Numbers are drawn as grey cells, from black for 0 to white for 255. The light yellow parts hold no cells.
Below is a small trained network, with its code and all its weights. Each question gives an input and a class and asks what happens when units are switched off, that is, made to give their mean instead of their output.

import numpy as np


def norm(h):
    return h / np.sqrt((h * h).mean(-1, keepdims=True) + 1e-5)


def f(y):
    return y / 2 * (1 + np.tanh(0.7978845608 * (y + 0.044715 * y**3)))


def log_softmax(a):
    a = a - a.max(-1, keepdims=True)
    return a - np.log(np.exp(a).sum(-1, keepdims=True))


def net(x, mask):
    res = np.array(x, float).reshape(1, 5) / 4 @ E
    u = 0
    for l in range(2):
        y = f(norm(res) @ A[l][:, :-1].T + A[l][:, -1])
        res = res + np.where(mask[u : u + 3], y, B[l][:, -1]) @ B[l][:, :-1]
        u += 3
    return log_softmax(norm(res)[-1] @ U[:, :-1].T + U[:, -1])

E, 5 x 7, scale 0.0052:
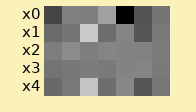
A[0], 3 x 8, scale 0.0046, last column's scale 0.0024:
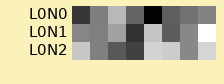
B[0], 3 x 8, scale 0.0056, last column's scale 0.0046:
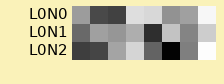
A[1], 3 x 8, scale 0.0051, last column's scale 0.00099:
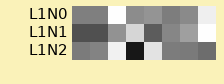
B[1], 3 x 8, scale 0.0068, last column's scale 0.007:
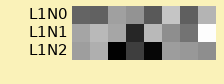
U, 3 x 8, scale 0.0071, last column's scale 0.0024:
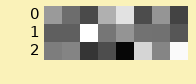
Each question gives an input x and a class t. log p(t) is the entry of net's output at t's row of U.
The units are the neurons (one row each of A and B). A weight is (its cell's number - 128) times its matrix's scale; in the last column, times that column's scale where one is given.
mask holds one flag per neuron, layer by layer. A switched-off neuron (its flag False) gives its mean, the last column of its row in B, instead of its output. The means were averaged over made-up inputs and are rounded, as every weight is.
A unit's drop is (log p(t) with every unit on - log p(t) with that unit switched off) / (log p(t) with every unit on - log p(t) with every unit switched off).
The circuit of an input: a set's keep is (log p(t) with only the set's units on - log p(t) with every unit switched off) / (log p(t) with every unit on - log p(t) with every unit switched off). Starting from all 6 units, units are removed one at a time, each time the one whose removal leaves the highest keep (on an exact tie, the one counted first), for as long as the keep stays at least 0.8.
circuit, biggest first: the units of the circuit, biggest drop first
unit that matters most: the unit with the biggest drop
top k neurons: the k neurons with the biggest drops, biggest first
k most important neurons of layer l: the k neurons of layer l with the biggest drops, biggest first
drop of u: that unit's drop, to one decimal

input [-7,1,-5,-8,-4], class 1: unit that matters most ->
L0N2
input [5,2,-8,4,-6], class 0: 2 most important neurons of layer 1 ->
[L1N0 L1N2]
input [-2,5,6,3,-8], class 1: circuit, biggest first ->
[L0N0 L0N2]
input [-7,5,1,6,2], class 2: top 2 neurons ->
[L1N2 L0N0]
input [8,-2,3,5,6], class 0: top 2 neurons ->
[L0N0 L1N0]
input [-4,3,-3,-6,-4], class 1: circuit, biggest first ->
[L0N0 L0N2]
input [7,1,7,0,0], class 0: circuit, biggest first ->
[L0N0 L0N1]
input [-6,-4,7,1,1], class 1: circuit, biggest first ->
[L0N2 L0N0 L0N1]
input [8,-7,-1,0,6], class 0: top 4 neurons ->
[L0N0 L0N1 L1N0 L1N2]
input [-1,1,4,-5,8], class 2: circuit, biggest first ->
[L0N2 L1N2]
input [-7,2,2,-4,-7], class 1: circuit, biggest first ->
[L0N2 L0N0 L1N2]
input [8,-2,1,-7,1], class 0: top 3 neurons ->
[L0N0 L0N1 L1N0]
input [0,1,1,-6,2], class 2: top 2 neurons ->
[L0N2 L0N1]
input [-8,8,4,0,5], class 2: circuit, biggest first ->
[L1N2]
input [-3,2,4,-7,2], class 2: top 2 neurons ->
[L0N0 L1N0]
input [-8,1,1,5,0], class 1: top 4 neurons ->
[L0N2 L0N0 L0N1 L1N0]
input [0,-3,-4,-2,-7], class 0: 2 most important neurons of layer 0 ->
[L0N1 L0N2]
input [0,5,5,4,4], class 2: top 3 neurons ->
[L0N2 L1N2 L1N0]
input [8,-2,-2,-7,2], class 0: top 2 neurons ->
[L0N0 L0N1]
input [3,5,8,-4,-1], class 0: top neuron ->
[L0N0]
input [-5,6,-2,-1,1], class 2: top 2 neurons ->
[L1N2 L0N0]
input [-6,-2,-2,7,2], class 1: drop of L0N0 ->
0.3
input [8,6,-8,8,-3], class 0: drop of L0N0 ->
1.1
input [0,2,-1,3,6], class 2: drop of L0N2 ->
0.8
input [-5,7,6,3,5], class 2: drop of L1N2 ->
0.5
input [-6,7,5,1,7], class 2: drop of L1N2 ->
0.6
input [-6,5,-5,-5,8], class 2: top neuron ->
[L1N2]
